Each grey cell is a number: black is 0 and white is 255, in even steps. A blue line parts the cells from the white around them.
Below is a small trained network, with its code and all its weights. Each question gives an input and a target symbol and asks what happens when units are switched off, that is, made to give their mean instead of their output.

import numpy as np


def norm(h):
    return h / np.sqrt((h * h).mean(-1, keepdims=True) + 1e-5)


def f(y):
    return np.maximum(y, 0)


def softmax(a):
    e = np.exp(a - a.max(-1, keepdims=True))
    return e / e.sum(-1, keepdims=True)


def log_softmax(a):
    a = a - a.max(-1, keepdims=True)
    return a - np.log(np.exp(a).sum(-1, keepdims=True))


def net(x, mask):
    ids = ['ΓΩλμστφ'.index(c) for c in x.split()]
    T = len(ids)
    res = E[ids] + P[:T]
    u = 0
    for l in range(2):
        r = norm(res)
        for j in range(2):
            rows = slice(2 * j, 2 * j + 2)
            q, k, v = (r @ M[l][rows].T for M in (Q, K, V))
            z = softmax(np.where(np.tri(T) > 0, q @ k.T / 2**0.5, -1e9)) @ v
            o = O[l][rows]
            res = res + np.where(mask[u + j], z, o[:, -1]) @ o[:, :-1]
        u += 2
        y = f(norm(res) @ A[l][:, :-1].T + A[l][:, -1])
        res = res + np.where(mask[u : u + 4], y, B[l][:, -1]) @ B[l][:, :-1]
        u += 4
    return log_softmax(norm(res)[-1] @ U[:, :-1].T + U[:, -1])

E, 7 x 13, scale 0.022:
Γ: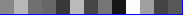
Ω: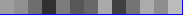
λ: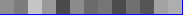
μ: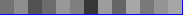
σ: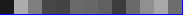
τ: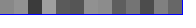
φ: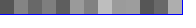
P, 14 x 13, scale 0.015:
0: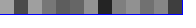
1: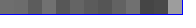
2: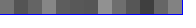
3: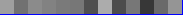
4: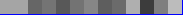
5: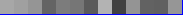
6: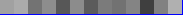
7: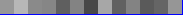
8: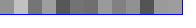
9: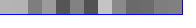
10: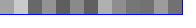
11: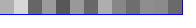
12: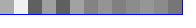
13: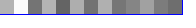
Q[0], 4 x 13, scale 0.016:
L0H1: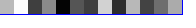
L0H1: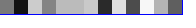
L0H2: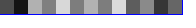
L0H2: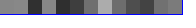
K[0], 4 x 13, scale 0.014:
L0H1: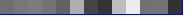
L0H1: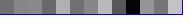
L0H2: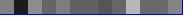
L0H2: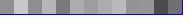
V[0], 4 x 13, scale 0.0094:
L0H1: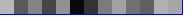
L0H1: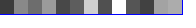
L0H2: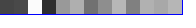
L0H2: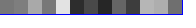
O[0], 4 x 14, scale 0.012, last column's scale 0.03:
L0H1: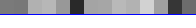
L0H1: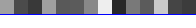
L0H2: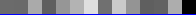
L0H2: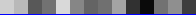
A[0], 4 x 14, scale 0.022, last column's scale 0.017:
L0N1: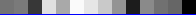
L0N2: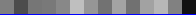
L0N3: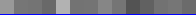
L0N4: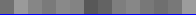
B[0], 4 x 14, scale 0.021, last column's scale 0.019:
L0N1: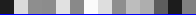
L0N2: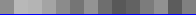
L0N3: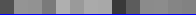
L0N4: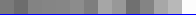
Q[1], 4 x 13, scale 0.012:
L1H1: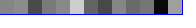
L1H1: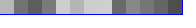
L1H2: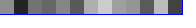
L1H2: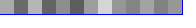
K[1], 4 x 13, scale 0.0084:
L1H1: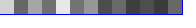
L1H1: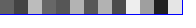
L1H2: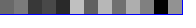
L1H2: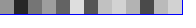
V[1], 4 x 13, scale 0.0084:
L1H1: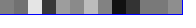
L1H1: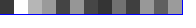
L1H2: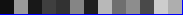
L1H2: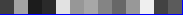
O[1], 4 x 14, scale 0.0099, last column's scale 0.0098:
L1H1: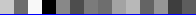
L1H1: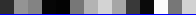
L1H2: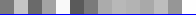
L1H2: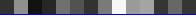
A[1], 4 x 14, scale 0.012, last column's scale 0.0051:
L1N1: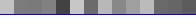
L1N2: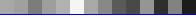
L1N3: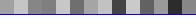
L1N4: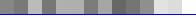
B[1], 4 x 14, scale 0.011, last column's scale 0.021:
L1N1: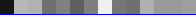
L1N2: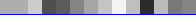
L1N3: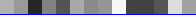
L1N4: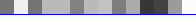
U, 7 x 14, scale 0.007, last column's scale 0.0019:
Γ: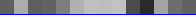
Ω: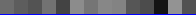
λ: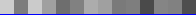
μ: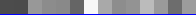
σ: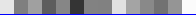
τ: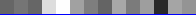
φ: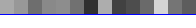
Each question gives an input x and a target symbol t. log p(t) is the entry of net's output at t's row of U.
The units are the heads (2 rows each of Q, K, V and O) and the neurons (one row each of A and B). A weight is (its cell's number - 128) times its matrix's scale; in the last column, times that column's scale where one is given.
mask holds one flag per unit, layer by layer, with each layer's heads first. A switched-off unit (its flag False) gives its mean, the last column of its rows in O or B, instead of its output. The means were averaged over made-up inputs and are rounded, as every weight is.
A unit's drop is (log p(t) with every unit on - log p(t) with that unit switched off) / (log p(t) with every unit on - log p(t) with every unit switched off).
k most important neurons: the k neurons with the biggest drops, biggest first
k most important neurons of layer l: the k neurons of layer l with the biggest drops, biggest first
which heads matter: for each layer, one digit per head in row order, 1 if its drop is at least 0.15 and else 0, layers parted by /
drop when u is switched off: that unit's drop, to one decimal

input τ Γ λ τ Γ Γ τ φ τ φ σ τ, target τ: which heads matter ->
10 / 10
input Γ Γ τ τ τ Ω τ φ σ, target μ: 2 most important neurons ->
L1N3, L0N4
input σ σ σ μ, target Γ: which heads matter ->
01 / 00
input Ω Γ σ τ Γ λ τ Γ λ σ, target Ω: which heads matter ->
11 / 01
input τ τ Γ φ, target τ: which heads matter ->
10 / 10
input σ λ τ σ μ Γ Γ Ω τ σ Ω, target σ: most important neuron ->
L0N3
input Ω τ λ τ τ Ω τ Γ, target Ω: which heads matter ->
11 / 01
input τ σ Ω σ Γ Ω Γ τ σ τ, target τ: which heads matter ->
10 / 11
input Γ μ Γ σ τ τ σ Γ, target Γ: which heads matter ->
10 / 10
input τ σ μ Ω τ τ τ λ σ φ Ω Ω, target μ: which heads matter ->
01 / 00
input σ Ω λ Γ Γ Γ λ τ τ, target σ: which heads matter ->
11 / 11
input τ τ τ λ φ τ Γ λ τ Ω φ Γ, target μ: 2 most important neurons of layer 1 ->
L1N1, L1N3
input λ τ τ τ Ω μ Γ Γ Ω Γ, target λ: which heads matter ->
11 / 01
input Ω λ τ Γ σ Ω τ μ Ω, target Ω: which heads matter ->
11 / 01
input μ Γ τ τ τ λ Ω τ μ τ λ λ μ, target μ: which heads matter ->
10 / 01
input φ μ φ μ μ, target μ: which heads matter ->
01 / 00
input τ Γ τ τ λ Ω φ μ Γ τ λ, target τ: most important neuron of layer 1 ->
L1N4
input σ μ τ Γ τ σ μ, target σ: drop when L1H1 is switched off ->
0.7
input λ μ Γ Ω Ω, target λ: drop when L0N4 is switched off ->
0.1
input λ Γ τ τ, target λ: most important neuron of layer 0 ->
L0N4
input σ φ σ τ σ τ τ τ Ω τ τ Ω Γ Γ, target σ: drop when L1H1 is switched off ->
1.0
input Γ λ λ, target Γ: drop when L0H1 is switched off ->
0.2
